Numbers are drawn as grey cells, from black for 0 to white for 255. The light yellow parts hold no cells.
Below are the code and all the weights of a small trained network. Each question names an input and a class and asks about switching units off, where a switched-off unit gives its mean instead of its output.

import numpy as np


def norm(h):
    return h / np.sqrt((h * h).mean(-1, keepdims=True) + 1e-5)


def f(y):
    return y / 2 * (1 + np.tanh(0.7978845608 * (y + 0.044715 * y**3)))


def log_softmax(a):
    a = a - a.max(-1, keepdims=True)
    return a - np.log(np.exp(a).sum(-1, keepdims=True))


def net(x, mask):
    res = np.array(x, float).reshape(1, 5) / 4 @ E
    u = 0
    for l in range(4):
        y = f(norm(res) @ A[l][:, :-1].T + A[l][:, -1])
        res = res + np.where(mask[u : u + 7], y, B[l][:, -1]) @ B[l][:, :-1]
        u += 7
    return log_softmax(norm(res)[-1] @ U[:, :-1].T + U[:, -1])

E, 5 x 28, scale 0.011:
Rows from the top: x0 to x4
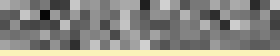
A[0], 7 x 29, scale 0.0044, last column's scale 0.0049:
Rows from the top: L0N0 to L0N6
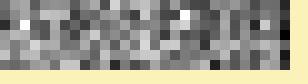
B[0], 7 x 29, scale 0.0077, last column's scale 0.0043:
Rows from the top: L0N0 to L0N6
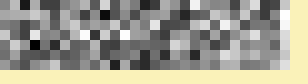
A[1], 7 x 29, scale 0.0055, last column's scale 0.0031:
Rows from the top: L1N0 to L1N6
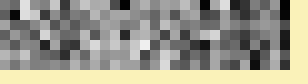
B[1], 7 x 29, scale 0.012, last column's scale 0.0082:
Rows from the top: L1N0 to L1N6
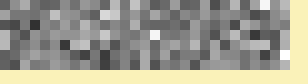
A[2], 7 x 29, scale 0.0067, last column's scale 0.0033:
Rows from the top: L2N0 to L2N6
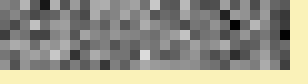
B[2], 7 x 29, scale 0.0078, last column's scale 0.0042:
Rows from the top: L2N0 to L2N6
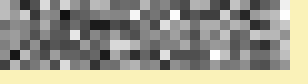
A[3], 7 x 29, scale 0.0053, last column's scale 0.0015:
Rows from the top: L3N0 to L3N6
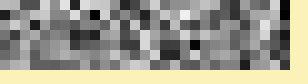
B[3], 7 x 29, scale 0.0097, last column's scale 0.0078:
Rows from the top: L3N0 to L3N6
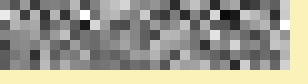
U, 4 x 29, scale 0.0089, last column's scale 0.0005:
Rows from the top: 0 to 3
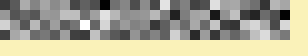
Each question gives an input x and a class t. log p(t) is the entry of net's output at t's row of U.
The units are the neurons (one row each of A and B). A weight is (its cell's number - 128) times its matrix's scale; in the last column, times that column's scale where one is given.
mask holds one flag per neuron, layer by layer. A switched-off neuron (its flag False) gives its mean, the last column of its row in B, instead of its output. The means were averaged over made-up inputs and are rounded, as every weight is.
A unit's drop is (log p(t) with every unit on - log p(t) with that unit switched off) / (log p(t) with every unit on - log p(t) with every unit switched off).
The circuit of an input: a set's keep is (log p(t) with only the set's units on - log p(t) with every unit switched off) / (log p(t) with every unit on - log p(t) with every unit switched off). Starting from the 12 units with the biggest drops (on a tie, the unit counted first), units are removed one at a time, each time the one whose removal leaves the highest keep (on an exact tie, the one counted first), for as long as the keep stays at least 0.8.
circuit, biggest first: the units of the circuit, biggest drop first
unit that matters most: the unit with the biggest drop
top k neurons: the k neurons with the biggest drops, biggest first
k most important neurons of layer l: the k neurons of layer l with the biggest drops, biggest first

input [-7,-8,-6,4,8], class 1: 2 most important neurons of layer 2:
(L2N1, L2N4)
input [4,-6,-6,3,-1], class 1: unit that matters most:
L1N3
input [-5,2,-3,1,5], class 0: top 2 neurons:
(L0N1, L2N2)
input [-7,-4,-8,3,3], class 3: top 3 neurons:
(L1N0, L1N5, L3N2)
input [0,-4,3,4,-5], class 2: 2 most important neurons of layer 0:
(L0N2, L0N6)
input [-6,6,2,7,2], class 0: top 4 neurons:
(L0N1, L2N5, L2N2, L1N3)
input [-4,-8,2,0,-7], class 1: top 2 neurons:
(L3N0, L1N3)
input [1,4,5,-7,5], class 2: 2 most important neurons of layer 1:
(L1N4, L1N0)
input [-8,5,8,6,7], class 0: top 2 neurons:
(L2N5, L0N1)
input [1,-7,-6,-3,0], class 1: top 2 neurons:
(L1N3, L3N0)
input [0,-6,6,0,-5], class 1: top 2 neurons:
(L0N4, L1N0)
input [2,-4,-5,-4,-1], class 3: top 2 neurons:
(L3N2, L0N2)
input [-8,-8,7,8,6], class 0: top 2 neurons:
(L2N5, L0N2)
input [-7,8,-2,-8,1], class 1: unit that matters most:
L1N1
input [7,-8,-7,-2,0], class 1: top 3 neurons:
(L1N3, L0N1, L3N0)
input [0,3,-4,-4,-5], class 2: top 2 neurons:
(L3N1, L0N6)
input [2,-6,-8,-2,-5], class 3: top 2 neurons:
(L1N0, L3N2)
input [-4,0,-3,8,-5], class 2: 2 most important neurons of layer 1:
(L1N5, L1N6)
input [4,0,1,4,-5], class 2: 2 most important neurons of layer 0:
(L0N6, L0N1)
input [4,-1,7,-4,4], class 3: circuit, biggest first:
(L2N1)
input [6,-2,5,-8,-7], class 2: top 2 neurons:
(L3N1, L0N1)
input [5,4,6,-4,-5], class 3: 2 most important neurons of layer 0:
(L0N1, L0N0)
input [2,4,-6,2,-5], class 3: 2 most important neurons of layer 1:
(L1N0, L1N4)
